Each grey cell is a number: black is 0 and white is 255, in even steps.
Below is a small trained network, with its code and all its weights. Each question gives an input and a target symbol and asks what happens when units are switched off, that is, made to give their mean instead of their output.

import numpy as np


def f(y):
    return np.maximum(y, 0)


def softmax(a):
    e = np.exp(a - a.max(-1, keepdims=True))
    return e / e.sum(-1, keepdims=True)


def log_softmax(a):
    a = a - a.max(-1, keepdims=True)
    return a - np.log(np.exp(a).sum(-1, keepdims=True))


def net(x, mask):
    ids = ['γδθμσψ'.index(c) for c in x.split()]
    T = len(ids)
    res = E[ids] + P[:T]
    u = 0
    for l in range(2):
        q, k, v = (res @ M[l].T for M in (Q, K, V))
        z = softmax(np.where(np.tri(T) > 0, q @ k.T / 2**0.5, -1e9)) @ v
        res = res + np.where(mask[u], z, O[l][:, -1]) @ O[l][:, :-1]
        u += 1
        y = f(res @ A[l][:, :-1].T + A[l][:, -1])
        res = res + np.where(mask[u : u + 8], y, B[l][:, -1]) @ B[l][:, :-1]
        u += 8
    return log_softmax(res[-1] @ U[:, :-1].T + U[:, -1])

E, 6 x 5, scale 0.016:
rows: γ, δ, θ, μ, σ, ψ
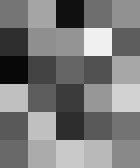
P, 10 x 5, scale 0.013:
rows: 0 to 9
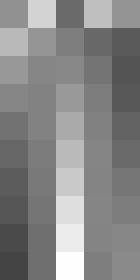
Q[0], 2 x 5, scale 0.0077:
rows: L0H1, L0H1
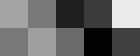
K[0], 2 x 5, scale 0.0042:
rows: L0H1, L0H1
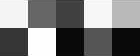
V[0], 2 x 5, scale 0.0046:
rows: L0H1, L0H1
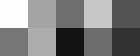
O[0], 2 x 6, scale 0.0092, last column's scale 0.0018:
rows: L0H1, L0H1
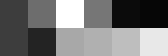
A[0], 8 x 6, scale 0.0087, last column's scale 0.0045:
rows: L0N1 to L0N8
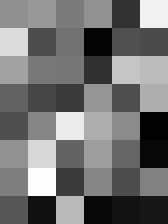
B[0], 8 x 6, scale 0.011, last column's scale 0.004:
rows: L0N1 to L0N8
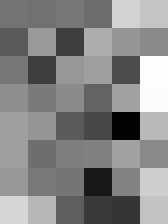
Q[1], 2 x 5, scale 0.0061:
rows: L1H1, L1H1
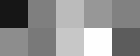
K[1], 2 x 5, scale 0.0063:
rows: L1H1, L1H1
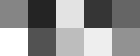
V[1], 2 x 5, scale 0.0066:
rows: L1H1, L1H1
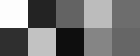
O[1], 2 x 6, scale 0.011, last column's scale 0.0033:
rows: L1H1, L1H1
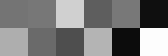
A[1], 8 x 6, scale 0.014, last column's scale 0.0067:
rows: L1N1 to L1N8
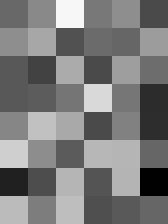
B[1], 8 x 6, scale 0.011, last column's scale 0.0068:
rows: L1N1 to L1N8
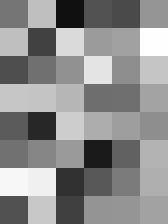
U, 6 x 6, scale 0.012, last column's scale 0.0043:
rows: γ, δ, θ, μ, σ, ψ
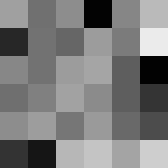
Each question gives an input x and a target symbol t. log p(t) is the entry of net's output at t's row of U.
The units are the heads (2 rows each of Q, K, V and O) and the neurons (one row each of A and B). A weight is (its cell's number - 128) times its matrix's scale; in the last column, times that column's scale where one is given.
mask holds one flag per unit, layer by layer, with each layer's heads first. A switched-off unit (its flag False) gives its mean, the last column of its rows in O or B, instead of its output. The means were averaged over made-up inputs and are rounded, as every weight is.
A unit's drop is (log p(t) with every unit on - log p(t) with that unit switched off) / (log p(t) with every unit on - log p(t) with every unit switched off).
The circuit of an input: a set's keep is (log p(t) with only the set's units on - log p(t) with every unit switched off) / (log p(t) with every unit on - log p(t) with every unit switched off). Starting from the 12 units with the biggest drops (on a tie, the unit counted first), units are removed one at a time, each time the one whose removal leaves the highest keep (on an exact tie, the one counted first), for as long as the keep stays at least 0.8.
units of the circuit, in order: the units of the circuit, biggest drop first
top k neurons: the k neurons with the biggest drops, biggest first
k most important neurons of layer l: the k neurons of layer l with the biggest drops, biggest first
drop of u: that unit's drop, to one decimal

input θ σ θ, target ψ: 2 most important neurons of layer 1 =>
L1N3; L1N7
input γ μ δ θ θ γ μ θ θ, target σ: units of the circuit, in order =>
L1N7; L1N3
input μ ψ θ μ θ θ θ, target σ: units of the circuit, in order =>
L1N7; L0H1; L1N3; L0N8
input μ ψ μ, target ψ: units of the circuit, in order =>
L1H1; L0N3; L1N3
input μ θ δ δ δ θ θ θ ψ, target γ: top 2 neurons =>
L1N6; L1N3
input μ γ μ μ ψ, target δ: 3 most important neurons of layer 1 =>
L1N8; L1N1; L1N5
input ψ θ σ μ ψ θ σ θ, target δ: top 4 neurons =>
L1N2; L1N3; L0N8; L1N7
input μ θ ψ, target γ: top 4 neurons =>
L0N3; L1N3; L0N1; L1N6
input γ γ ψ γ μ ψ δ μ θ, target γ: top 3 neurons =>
L0N8; L0N5; L1N3
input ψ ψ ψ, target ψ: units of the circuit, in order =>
L1N5; L1H1
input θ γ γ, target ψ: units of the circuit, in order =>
L0H1; L1N7
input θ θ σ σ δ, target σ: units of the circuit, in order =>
L1N4
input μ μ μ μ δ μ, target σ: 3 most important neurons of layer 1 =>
L1N7; L1N3; L1N1
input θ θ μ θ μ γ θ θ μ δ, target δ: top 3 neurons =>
L1N2; L0N8; L1N7
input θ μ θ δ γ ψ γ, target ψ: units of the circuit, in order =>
L1N7; L1N2
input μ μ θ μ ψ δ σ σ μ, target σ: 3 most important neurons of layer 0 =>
L0N8; L0N7; L0N5
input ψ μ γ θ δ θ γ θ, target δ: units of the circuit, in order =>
L1N2
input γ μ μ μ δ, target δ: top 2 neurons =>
L0N5; L1N1
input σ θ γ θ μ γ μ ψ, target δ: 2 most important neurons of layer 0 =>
L0N8; L0N7
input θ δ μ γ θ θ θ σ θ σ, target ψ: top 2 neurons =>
L1N7; L1N2
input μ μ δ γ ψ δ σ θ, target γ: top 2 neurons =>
L0N8; L1N3
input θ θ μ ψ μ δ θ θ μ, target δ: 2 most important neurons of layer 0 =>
L0N3; L0N7
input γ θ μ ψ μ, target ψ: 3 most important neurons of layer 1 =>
L1N3; L1N7; L1N4
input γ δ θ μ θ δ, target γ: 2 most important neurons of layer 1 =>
L1N6; L1N3
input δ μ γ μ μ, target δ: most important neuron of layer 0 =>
L0N7
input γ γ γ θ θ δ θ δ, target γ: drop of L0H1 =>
0.6
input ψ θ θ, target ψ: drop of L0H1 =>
0.3
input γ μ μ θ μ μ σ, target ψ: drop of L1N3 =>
-0.2
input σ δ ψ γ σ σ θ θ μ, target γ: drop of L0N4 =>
-0.1
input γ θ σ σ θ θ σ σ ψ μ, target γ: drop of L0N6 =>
0.0
